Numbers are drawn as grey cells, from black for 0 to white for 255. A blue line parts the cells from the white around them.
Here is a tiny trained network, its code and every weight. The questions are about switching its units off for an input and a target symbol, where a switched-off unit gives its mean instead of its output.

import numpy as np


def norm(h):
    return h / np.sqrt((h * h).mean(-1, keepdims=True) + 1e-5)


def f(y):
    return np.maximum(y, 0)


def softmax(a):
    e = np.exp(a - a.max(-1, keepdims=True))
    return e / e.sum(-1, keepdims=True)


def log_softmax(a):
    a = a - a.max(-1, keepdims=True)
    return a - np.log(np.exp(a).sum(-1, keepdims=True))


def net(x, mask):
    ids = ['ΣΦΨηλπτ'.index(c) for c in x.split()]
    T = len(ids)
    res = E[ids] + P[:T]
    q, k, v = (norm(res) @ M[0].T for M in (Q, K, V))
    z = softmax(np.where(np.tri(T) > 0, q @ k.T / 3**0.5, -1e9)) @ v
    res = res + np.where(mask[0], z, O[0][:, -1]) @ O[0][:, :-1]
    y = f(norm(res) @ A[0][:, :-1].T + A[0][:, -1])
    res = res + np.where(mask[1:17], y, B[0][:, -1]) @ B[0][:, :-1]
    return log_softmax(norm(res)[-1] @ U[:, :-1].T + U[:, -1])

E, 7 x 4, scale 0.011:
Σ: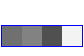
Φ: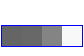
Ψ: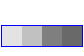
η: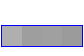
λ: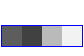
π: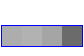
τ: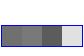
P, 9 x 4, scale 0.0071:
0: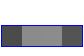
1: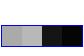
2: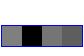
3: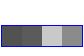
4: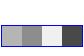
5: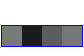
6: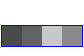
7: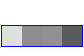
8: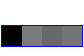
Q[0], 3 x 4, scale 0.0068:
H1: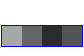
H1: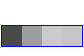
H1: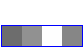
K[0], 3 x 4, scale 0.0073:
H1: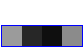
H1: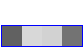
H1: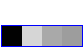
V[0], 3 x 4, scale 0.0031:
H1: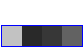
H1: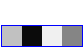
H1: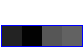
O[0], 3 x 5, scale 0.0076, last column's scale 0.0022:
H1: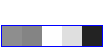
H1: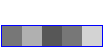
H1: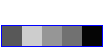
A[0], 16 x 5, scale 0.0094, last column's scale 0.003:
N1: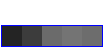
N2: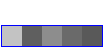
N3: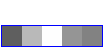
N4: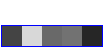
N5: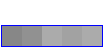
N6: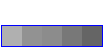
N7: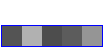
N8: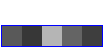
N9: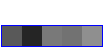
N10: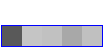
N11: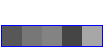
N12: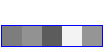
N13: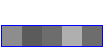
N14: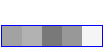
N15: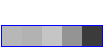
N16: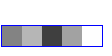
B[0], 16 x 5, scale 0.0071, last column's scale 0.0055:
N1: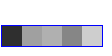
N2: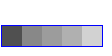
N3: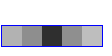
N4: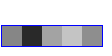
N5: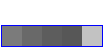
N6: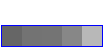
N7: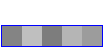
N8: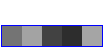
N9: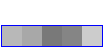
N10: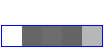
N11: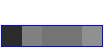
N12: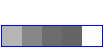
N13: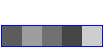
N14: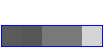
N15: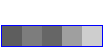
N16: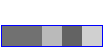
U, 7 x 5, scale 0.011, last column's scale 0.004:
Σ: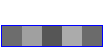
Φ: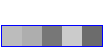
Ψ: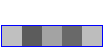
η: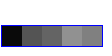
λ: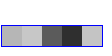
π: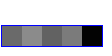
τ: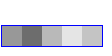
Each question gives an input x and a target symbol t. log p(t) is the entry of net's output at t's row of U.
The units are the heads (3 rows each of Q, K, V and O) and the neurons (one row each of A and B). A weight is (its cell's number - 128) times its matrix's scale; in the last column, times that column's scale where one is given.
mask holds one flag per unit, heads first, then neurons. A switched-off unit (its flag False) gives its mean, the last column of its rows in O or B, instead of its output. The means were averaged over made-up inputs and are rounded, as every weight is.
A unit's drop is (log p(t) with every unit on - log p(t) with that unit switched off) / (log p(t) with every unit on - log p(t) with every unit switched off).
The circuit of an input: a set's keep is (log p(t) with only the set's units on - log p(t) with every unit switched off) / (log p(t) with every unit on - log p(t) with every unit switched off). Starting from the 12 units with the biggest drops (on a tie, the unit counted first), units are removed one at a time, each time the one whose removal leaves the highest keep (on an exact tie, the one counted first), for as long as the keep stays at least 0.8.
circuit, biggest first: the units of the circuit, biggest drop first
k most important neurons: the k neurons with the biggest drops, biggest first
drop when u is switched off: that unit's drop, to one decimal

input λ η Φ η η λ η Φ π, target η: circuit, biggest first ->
[N4]
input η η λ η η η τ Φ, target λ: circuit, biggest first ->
[N12 N13]
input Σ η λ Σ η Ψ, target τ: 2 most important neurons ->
[N2 N12]
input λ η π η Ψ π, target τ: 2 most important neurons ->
[N13 N8]
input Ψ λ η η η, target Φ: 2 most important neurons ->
[N3 N15]
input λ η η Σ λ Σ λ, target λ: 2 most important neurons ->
[N8 N10]
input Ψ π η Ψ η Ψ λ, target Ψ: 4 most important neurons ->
[N10 N2 N8 N15]
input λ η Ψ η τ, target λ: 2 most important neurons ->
[N12 N13]
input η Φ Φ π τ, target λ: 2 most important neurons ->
[N13 N12]
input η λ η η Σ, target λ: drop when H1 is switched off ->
0.1
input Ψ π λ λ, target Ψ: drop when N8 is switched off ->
0.3
